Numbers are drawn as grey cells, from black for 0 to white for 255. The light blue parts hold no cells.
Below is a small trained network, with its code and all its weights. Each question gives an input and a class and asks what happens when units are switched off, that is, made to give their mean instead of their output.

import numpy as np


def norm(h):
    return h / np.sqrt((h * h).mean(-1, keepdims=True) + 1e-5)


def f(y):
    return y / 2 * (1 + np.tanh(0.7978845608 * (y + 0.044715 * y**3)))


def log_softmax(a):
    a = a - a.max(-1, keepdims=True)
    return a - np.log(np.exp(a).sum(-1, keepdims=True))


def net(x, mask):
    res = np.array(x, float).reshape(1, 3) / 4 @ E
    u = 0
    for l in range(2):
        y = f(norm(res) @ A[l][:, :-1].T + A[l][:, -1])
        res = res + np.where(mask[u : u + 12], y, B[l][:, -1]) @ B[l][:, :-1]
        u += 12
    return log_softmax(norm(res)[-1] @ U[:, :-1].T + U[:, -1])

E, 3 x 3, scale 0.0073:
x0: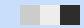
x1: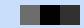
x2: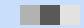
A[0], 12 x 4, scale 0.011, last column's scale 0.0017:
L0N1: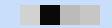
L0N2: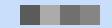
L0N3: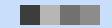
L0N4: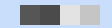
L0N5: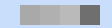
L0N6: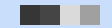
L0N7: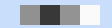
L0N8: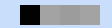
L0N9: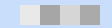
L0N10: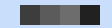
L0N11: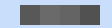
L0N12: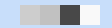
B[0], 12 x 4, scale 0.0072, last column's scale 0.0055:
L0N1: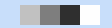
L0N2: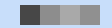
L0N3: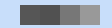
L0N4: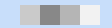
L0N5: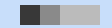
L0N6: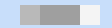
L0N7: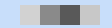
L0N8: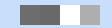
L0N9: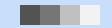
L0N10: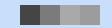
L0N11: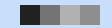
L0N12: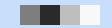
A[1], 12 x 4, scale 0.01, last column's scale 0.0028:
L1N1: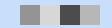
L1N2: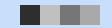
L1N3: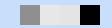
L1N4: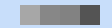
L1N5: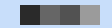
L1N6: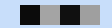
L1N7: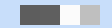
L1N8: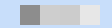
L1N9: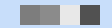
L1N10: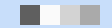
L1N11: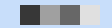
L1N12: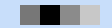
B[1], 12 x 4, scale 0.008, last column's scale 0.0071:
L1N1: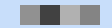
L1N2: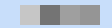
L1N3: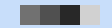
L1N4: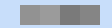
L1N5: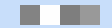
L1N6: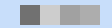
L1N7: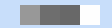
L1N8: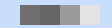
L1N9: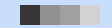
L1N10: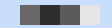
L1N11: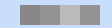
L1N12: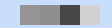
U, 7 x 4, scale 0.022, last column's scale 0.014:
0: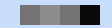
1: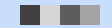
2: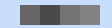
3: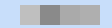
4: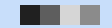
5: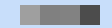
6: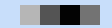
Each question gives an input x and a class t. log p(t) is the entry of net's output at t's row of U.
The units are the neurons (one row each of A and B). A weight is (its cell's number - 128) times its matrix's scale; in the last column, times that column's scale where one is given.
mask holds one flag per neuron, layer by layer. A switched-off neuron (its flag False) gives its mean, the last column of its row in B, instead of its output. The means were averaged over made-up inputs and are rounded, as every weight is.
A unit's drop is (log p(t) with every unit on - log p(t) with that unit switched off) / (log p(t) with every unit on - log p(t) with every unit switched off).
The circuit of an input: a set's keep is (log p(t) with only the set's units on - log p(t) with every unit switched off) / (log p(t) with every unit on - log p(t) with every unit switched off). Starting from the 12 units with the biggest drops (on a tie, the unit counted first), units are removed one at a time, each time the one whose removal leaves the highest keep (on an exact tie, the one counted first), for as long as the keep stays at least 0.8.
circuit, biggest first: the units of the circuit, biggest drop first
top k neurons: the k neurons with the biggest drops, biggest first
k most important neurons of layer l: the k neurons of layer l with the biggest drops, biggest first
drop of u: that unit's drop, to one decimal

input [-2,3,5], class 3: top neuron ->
[L0N4]
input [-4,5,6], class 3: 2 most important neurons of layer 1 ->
[L1N3; L1N10]
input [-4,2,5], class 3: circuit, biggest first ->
[L0N4; L0N6]
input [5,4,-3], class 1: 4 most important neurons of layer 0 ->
[L0N4; L0N1; L0N7; L0N6]
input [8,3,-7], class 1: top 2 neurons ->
[L1N6; L0N1]
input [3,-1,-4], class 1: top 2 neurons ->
[L0N4; L0N12]
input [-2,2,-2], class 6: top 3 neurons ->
[L1N12; L0N9; L0N5]
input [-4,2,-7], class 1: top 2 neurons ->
[L1N5; L0N12]
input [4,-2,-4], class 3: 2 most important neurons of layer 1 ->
[L1N2; L1N9]
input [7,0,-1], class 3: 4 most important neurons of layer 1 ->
[L1N3; L1N10; L1N12; L1N7]
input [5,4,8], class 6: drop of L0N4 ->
0.2
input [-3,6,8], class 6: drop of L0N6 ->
-0.1
